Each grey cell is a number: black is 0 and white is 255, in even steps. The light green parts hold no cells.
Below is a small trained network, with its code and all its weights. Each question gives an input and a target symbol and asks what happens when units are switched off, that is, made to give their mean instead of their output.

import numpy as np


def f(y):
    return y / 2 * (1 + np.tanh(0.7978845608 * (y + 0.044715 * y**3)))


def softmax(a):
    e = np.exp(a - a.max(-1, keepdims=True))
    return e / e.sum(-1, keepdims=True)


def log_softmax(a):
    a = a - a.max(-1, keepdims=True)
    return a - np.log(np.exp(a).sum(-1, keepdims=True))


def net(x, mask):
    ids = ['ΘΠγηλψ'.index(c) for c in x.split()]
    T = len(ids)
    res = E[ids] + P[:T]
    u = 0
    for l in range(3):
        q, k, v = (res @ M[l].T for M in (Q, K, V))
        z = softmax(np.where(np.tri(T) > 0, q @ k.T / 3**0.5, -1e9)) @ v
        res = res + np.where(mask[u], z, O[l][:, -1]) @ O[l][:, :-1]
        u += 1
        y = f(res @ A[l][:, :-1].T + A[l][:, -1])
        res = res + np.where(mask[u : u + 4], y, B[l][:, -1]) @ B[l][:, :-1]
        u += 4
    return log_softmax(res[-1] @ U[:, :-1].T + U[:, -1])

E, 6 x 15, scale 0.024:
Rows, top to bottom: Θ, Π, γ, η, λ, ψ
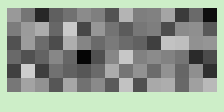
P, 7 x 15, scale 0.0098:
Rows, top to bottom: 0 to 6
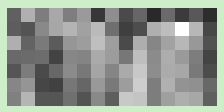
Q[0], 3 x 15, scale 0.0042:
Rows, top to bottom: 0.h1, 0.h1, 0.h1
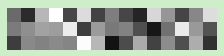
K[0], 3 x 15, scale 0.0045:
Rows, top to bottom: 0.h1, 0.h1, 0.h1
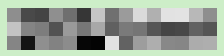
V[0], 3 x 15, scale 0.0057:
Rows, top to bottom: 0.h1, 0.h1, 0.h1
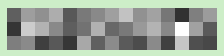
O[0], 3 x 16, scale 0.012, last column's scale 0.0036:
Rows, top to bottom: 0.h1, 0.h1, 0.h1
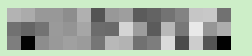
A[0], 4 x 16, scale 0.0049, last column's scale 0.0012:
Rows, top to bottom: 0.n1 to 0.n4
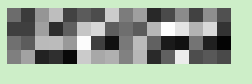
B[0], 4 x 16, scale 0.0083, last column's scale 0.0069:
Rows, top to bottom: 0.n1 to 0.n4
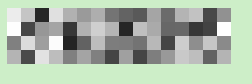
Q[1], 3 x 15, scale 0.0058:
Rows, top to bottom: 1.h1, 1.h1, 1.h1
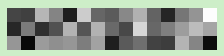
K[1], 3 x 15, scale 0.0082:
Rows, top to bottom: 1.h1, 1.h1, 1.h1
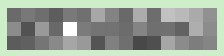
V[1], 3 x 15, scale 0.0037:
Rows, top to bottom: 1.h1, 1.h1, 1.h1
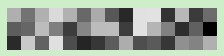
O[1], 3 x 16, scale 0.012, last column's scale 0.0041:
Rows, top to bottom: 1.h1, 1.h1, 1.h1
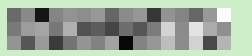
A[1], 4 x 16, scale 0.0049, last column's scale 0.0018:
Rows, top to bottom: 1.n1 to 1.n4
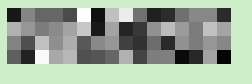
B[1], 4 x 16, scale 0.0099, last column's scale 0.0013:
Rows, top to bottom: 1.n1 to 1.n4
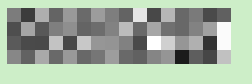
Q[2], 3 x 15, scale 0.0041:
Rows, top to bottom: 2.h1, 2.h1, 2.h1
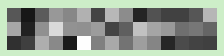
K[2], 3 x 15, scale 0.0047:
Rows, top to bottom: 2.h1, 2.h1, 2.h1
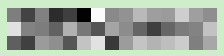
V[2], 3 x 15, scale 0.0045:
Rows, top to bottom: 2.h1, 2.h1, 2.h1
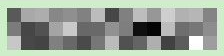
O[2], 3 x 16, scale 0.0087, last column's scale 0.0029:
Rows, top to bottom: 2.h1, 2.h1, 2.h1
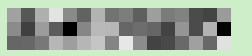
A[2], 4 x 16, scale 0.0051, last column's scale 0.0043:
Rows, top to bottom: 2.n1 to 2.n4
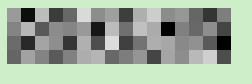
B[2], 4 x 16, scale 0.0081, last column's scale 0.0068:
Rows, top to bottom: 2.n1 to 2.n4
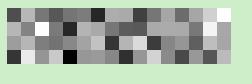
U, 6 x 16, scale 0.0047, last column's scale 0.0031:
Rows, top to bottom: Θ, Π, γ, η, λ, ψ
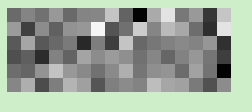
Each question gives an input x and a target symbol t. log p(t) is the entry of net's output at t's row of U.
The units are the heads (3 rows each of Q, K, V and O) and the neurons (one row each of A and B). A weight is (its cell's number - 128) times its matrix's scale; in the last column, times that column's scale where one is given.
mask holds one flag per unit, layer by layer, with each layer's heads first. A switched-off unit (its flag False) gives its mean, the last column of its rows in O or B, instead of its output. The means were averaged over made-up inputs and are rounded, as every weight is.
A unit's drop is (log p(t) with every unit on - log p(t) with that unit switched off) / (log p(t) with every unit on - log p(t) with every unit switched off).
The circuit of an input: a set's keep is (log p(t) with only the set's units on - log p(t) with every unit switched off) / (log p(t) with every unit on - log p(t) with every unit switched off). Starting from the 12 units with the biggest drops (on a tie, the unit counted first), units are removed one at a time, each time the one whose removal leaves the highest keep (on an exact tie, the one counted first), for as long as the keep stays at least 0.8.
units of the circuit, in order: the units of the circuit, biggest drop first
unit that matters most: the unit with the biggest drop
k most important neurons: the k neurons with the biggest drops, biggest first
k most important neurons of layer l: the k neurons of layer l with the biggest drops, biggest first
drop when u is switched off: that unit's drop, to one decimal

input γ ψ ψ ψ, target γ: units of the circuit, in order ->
(1.h1, 0.n2)
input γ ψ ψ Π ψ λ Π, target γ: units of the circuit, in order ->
(0.h1, 1.h1, 0.n2)
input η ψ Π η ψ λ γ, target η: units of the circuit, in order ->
(2.h1, 0.h1, 0.n1)
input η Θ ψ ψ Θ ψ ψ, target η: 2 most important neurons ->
(2.n4, 0.n1)
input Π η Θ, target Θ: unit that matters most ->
0.n2
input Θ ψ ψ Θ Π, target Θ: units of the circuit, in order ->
(0.h1, 1.n3)
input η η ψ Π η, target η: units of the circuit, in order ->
(2.h1, 0.n1, 0.h1)
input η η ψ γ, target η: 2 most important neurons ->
(2.n3, 2.n1)
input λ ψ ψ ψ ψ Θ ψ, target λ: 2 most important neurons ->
(0.n3, 1.n4)
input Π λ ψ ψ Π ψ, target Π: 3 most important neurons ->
(0.n3, 2.n1, 0.n2)
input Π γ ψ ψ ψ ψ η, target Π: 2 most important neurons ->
(0.n3, 2.n1)
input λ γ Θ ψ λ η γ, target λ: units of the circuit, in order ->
(0.h1, 1.h1)
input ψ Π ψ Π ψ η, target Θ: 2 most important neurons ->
(0.n2, 0.n1)
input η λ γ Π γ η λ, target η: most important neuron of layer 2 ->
(2.n3)
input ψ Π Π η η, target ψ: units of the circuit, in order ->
(2.h1, 0.h1, 0.n1)
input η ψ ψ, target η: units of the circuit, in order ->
(2.h1, 0.h1, 0.n1)
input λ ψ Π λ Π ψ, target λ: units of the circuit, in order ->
(0.h1, 1.h1, 2.h1)
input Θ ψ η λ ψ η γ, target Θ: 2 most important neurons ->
(0.n3, 0.n2)
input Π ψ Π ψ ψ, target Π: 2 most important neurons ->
(0.n2, 0.n3)
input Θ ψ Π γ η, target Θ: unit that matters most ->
0.n1
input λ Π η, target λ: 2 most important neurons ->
(2.n3, 2.n1)
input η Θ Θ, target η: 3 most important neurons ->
(0.n1, 2.n1, 2.n3)
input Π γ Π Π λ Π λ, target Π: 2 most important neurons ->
(2.n1, 0.n3)
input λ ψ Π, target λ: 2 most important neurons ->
(2.n3, 2.n1)
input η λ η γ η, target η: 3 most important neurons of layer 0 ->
(0.n1, 0.n2, 0.n4)
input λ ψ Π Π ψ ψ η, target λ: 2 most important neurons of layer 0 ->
(0.n1, 0.n2)
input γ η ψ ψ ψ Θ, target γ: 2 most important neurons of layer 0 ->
(0.n3, 0.n2)
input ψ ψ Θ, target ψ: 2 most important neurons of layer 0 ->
(0.n2, 0.n3)
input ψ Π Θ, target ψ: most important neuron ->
(2.n1)
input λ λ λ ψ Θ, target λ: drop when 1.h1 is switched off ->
0.5
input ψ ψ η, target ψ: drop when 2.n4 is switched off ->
0.1
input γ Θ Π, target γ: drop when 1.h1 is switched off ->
0.1
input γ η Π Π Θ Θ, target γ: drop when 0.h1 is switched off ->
0.9
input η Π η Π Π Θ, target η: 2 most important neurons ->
(0.n1, 2.n1)
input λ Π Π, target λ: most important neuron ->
(0.n2)
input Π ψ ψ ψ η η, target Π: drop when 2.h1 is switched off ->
0.2
